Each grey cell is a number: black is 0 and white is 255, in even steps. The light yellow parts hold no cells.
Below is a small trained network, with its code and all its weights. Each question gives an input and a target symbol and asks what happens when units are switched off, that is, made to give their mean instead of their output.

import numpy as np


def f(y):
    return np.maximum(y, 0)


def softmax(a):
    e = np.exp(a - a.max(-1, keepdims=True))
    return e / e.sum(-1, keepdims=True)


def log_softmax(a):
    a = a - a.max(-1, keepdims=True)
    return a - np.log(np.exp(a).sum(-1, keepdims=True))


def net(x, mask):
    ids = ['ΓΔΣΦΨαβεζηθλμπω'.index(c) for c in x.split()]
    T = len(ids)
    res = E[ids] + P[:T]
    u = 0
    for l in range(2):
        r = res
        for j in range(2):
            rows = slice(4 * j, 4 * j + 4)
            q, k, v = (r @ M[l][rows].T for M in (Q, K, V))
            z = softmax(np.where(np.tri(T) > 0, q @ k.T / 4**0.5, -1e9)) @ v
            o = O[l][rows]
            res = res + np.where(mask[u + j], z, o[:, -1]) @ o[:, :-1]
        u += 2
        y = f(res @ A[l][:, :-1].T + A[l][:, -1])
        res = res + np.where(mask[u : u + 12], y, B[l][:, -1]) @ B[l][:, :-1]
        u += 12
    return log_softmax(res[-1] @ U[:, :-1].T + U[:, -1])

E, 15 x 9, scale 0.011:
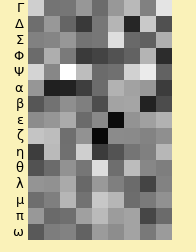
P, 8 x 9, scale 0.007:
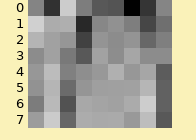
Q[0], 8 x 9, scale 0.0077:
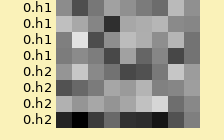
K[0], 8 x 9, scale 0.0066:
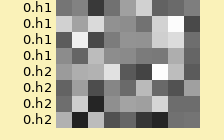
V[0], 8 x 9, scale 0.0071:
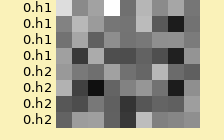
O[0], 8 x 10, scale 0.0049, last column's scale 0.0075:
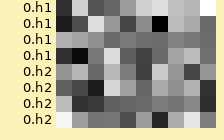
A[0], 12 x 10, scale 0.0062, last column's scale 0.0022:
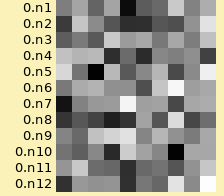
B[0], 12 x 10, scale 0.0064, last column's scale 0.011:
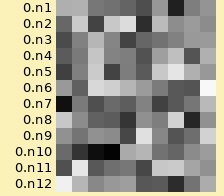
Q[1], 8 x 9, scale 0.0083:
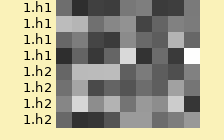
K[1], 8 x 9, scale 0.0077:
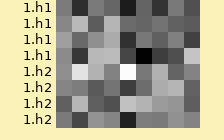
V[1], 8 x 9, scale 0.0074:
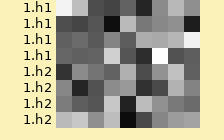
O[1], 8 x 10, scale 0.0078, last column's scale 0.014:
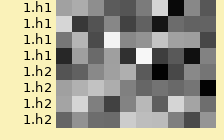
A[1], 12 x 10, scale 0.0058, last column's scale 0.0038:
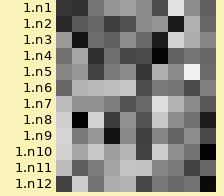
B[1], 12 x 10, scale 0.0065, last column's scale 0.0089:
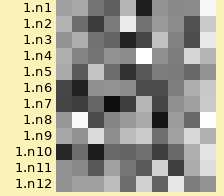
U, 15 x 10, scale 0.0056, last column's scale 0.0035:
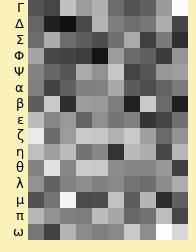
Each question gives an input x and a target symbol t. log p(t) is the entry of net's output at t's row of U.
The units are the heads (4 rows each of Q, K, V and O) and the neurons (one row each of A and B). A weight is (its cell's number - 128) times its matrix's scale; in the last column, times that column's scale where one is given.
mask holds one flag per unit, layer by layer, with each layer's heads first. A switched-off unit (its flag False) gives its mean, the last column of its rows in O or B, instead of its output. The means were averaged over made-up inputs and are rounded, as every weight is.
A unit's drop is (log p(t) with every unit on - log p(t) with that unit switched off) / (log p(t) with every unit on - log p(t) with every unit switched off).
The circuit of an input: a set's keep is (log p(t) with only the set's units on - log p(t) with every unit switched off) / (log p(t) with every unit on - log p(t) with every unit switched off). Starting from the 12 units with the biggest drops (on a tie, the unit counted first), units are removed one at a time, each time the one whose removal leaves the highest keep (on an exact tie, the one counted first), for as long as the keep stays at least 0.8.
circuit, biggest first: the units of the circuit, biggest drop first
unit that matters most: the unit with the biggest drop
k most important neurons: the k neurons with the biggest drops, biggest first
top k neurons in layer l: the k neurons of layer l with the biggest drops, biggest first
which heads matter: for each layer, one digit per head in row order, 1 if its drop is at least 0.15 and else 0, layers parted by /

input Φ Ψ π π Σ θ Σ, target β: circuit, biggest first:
[1.h1; 0.h2]
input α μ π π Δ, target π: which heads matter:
10 / 10
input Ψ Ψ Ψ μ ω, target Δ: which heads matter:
11 / 01
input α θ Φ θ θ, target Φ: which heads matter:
00 / 10
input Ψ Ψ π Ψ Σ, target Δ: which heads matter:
01 / 01
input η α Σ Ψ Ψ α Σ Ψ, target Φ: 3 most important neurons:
[0.n5; 1.n7; 0.n7]
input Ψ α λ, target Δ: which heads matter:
11 / 00
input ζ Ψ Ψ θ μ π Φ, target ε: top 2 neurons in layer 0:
[0.n2; 0.n11]
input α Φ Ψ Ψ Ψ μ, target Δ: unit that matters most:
0.n7
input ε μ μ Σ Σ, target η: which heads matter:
10 / 10
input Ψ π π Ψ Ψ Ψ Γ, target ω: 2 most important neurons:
[1.n8; 0.n5]
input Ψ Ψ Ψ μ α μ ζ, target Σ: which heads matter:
00 / 10
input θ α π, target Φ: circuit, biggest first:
[1.h1; 1.n3; 0.n10; 1.h2]
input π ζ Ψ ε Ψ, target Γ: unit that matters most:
0.n2
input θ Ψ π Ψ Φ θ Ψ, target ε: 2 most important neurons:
[0.n2; 0.n11]
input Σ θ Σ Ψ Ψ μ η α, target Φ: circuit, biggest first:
[0.n8; 1.h1]
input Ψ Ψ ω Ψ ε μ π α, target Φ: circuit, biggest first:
[1.h1; 0.n8]
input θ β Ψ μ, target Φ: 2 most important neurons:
[1.n3; 0.n10]
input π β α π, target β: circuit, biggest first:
[1.h1; 0.h2; 0.h1; 1.h2]
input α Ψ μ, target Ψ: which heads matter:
01 / 11
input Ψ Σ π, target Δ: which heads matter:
01 / 00
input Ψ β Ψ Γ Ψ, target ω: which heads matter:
10 / 10
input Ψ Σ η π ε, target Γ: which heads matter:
10 / 01
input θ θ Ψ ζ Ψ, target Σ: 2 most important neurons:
[0.n11; 0.n2]
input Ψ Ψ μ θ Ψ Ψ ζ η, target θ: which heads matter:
00 / 11
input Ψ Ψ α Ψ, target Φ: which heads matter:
00 / 11
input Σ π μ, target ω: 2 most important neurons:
[1.n8; 0.n6]
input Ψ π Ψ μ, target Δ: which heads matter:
01 / 00
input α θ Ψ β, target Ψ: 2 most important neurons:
[1.n4; 0.n5]
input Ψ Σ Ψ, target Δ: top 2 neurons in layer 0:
[0.n6; 0.n10]
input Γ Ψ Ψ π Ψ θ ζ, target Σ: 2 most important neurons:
[0.n11; 0.n7]
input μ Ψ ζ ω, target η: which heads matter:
01 / 10
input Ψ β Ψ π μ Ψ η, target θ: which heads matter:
00 / 10
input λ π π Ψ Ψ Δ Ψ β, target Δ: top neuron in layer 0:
[0.n6]
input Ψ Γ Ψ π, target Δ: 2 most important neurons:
[0.n7; 0.n10]
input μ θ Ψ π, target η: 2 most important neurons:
[1.n3; 0.n10]
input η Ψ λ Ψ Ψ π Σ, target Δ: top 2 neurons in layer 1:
[1.n8; 1.n2]
